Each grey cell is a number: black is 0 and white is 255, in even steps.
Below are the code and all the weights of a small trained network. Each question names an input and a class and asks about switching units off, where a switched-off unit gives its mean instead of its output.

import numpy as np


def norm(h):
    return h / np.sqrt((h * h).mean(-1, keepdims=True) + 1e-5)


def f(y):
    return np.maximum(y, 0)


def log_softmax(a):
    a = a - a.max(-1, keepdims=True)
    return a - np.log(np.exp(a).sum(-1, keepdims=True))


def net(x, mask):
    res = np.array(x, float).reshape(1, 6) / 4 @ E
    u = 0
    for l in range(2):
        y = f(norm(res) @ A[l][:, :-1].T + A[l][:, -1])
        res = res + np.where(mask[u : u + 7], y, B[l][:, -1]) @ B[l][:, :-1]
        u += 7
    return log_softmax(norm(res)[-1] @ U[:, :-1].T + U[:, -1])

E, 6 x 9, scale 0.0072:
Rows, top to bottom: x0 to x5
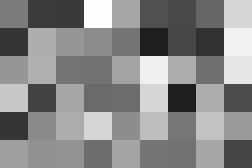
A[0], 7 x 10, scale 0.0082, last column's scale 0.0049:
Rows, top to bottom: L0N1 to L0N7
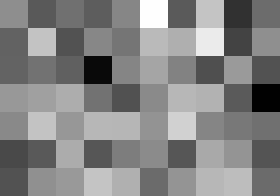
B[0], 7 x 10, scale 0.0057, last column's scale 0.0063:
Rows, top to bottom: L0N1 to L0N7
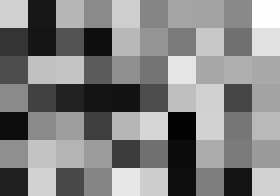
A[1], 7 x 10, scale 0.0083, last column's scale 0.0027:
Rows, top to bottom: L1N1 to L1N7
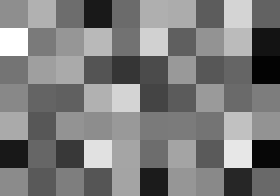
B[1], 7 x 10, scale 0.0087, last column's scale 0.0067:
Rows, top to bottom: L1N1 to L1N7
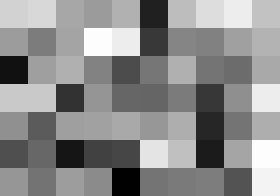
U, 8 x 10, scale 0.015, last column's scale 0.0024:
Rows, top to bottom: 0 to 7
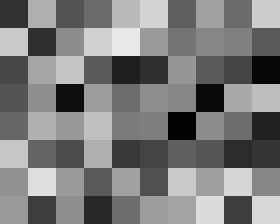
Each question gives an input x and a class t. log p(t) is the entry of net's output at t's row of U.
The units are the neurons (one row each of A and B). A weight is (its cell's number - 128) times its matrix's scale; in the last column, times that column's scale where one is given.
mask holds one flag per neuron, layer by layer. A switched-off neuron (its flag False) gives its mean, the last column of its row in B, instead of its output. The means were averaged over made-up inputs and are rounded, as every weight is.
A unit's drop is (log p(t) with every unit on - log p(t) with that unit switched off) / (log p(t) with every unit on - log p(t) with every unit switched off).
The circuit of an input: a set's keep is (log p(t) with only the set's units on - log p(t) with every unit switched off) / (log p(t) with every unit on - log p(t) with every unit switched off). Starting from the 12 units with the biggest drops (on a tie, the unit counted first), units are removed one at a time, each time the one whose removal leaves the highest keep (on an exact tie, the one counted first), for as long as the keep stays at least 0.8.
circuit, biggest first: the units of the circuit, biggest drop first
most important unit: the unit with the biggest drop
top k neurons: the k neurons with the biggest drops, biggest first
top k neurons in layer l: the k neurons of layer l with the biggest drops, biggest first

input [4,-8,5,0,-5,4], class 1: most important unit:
L1N2
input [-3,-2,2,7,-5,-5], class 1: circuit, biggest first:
[L0N1 L1N2]
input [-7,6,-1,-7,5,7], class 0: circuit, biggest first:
[L0N5 L0N7]
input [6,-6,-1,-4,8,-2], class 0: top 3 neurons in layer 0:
[L0N7 L0N5 L0N2]
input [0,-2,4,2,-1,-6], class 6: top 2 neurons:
[L1N1 L0N3]
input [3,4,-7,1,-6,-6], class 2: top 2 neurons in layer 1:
[L1N3 L1N7]
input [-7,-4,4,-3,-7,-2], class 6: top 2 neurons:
[L1N1 L0N3]
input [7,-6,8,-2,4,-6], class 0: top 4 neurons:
[L0N5 L0N7 L1N7 L1N4]
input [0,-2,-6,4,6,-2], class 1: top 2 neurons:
[L0N1 L0N4]
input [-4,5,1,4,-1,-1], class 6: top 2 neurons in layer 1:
[L1N1 L1N7]
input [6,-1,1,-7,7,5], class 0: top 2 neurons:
[L0N7 L0N5]
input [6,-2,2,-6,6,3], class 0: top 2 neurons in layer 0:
[L0N7 L0N5]
